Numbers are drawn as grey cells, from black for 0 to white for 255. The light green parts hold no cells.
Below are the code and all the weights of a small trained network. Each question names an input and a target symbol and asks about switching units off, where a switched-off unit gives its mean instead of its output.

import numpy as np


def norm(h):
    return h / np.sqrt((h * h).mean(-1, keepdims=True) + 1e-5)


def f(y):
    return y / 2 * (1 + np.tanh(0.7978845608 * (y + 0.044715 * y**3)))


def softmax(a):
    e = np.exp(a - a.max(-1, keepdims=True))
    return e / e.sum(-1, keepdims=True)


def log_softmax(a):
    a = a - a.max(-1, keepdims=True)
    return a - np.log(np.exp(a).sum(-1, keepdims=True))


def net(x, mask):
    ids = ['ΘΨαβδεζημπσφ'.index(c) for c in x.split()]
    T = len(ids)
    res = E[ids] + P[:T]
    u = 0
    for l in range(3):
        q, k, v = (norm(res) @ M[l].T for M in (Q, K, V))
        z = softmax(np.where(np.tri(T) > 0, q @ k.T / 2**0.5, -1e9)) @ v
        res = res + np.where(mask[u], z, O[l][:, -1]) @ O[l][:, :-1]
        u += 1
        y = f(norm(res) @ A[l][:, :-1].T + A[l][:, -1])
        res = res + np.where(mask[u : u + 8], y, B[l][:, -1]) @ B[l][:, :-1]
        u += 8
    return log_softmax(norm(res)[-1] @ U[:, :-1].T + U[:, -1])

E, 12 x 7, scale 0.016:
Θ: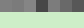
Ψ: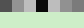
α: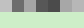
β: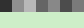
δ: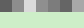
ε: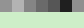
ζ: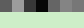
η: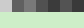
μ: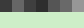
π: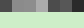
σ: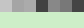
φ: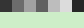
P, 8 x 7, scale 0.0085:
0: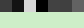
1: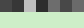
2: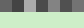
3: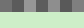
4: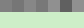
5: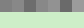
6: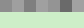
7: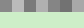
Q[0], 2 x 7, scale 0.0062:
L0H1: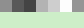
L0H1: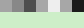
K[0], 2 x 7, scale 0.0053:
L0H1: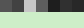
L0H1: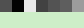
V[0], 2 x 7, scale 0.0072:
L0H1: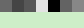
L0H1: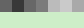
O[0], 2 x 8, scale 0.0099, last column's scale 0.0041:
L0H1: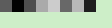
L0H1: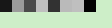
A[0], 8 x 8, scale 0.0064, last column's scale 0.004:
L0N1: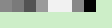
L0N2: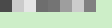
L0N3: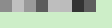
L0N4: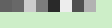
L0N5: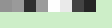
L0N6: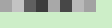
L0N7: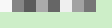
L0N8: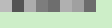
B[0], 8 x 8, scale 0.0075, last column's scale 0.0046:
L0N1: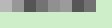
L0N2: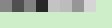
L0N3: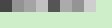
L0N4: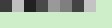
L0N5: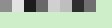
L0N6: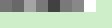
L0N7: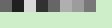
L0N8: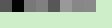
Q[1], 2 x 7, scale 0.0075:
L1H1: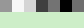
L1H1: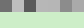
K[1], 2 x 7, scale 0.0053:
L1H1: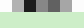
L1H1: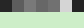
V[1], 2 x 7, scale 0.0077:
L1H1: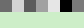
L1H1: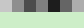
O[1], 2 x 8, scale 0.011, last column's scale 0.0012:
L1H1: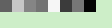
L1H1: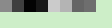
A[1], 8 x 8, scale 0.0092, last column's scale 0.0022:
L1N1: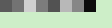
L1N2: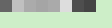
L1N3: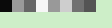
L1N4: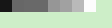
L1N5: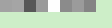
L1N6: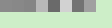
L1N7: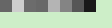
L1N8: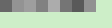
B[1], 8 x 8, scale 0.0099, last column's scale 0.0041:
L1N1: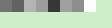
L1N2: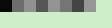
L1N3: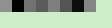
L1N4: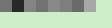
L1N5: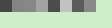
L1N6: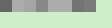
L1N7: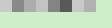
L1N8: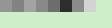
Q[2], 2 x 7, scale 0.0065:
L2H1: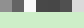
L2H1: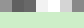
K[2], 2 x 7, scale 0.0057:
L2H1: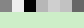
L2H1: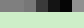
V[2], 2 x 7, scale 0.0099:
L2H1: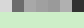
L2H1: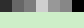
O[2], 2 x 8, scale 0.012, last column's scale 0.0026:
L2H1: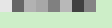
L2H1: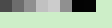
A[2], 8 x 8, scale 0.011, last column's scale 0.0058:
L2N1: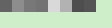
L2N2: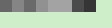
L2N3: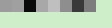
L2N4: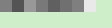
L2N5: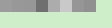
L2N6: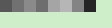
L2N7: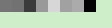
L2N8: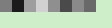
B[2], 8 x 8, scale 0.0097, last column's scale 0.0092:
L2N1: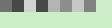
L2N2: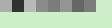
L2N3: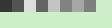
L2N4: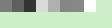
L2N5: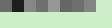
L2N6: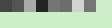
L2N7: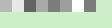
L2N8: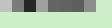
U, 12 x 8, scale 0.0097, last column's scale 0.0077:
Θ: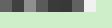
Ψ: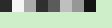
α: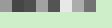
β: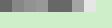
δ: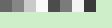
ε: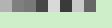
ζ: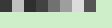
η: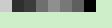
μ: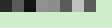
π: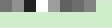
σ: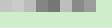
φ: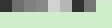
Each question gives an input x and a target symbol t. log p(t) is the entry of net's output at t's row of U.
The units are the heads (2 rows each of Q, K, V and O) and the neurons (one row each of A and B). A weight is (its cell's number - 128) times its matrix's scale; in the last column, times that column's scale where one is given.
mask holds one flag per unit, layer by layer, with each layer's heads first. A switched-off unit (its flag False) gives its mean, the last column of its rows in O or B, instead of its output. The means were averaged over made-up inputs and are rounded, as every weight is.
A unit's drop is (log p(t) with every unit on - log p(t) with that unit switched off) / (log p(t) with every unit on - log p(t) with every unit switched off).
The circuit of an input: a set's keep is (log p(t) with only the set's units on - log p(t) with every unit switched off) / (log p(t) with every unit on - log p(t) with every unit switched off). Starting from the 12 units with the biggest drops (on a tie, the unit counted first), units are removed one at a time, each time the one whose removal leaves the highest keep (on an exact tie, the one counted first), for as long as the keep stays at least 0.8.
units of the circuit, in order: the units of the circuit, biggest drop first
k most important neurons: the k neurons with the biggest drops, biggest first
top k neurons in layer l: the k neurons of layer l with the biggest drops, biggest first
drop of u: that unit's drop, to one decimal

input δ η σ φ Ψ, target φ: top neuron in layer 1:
L1N2
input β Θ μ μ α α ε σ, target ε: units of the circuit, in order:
L1H1; L0N7; L0N8
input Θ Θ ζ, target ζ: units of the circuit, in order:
L2H1; L0H1
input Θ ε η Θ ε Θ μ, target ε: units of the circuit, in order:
L1H1; L0H1
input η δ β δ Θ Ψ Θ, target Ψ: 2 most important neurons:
L1N2; L0N3
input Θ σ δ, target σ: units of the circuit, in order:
L0H1; L2H1
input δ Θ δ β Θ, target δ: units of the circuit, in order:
L0N3; L1H1
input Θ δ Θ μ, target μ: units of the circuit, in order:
L0H1; L2N4
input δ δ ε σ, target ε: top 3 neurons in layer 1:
L1N1; L1N7; L1N8
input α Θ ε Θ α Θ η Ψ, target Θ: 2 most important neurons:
L2N5; L0N2
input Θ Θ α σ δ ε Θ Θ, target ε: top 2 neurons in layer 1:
L1N1; L1N7
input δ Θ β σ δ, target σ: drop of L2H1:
0.2
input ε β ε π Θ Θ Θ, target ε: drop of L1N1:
0.3
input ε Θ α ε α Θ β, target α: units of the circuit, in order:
L1H1
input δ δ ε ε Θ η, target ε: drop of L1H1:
0.4
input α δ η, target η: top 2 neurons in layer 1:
L1N1; L1N8
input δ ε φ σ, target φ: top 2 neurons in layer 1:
L1N2; L1N6
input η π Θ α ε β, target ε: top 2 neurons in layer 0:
L0N8; L0N7
